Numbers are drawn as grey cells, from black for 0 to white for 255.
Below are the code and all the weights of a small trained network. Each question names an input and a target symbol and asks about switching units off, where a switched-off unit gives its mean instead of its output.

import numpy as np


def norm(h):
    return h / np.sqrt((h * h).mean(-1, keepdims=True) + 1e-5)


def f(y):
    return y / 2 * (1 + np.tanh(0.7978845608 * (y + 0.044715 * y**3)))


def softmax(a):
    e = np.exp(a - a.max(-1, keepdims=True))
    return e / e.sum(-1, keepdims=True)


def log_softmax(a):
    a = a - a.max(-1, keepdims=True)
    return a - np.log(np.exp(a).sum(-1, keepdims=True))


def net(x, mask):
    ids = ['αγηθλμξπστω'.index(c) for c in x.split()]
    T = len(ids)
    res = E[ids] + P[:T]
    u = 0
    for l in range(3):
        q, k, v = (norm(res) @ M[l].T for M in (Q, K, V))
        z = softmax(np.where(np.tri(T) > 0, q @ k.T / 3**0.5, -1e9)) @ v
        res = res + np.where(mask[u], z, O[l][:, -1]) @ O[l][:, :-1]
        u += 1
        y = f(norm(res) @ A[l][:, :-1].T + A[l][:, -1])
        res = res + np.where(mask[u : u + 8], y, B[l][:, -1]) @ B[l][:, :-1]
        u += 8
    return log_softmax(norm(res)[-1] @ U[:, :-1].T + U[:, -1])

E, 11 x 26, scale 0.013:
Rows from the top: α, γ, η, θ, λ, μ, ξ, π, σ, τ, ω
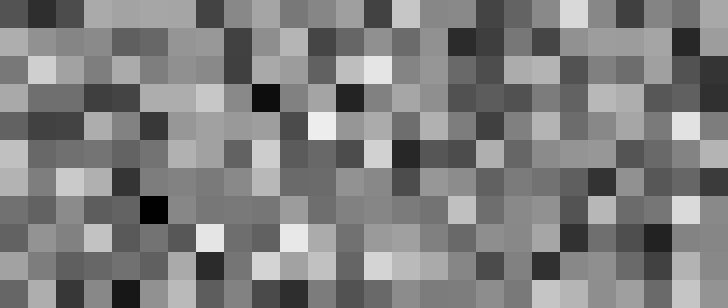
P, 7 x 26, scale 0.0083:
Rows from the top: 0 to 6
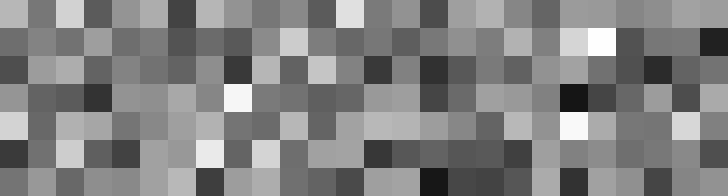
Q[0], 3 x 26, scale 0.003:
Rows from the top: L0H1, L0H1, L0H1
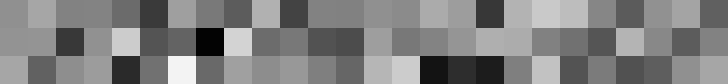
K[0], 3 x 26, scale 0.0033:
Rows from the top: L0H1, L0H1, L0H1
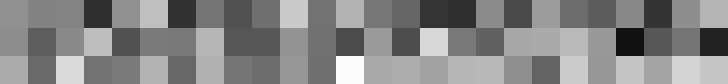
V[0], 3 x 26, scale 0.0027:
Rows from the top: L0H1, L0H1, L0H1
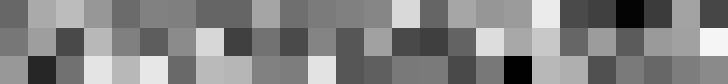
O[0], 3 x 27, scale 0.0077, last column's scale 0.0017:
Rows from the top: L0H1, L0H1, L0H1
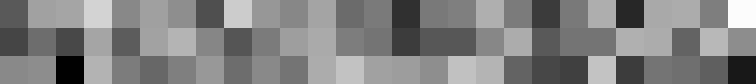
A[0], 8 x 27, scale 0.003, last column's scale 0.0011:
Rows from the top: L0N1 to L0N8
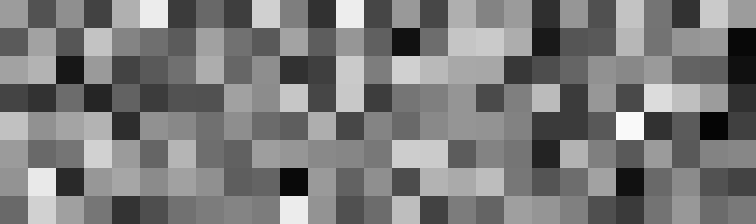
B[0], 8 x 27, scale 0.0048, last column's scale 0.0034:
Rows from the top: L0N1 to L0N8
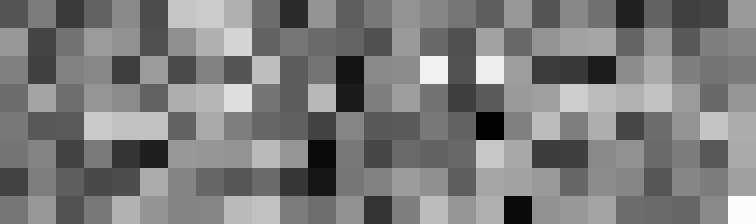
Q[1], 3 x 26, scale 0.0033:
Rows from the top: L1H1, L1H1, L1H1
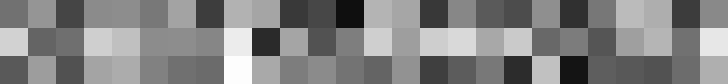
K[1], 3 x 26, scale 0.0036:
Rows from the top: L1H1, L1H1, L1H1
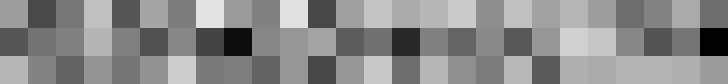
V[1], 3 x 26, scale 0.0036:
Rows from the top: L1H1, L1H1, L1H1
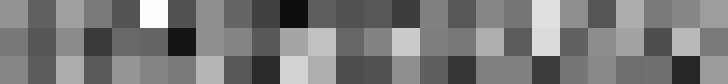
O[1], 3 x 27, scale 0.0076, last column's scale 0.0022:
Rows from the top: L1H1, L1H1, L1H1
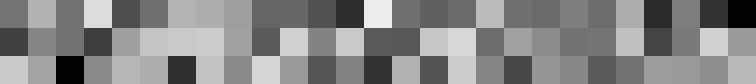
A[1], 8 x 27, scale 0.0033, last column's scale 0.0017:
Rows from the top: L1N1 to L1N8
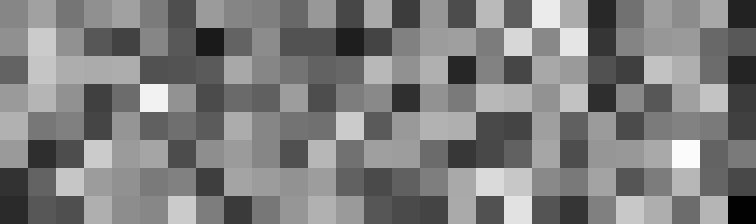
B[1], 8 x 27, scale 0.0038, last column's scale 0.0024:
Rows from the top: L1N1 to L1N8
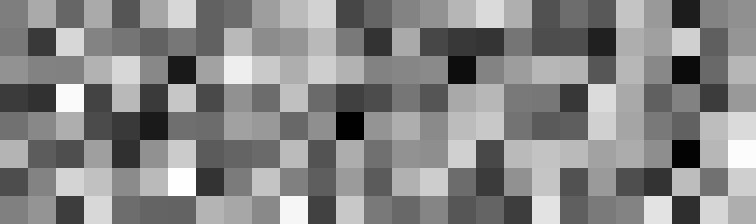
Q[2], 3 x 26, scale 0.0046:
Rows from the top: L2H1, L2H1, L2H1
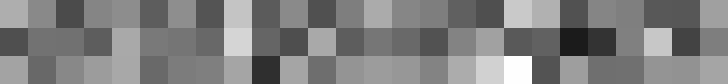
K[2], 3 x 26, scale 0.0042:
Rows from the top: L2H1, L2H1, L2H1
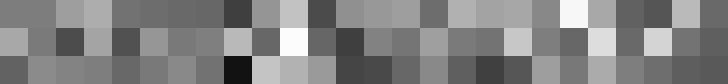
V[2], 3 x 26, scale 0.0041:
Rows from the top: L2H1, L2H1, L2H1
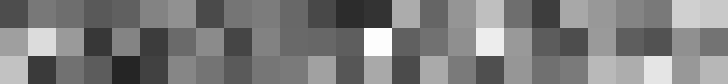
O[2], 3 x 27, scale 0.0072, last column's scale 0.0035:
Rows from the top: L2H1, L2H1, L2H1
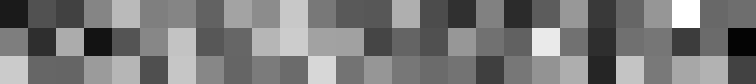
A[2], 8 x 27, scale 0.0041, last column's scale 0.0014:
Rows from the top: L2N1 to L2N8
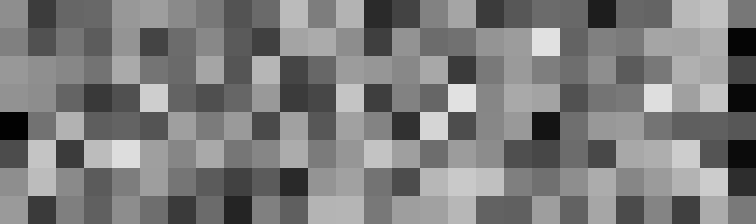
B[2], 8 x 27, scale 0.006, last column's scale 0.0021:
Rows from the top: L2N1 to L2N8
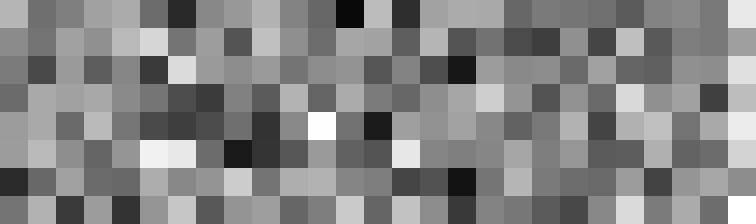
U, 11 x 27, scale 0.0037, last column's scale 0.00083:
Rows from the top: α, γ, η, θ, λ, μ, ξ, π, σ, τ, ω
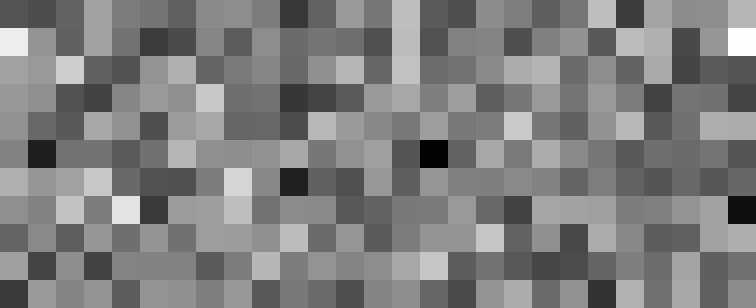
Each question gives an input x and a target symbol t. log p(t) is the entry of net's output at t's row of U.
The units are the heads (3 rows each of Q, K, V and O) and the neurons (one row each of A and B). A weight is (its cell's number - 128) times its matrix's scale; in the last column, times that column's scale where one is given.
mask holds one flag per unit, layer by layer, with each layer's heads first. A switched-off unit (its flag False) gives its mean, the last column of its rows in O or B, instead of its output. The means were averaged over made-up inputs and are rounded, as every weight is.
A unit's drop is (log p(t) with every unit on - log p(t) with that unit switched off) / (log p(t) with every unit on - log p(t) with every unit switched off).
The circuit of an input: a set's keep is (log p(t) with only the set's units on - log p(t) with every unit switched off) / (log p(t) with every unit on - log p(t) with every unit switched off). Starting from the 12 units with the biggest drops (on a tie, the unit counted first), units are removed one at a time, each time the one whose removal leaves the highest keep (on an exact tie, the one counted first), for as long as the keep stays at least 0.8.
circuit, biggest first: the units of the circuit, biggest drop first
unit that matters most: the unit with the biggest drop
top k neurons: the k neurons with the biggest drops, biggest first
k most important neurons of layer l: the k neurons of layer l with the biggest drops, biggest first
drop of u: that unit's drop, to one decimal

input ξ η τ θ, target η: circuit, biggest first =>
[L2H1, L1H1]
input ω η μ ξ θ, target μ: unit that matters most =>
L2H1
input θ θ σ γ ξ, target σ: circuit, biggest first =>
[L1H1, L2H1]
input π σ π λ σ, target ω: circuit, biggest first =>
[L0H1, L2H1]
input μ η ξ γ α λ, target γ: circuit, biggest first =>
[L1H1, L1N6]
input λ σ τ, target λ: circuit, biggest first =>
[L2H1, L0H1]
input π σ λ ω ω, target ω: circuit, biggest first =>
[L0H1, L1H1]
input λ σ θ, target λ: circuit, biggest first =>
[L2H1, L0H1, L1H1]
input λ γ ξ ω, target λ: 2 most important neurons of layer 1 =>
[L1N8, L1N5]
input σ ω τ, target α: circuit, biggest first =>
[L0H1, L2H1, L1H1]
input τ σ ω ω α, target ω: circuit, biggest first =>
[L1H1, L2H1]
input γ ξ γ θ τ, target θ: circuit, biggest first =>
[L0H1, L1H1]
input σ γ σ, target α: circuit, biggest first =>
[L0H1, L1H1, L2H1]
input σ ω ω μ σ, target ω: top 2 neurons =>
[L0N7, L2N6]
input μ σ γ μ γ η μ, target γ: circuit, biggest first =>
[L1H1, L0H1]
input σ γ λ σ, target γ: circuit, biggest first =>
[L1H1]
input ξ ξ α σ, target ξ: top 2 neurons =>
[L0N5, L1N3]
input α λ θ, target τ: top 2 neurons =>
[L1N5, L0N6]
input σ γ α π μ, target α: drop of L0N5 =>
0.0
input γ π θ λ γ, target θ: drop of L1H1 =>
0.5
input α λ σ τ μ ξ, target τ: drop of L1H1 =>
0.6
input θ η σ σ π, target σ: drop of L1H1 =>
0.4
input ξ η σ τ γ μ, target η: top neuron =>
[L1N3]
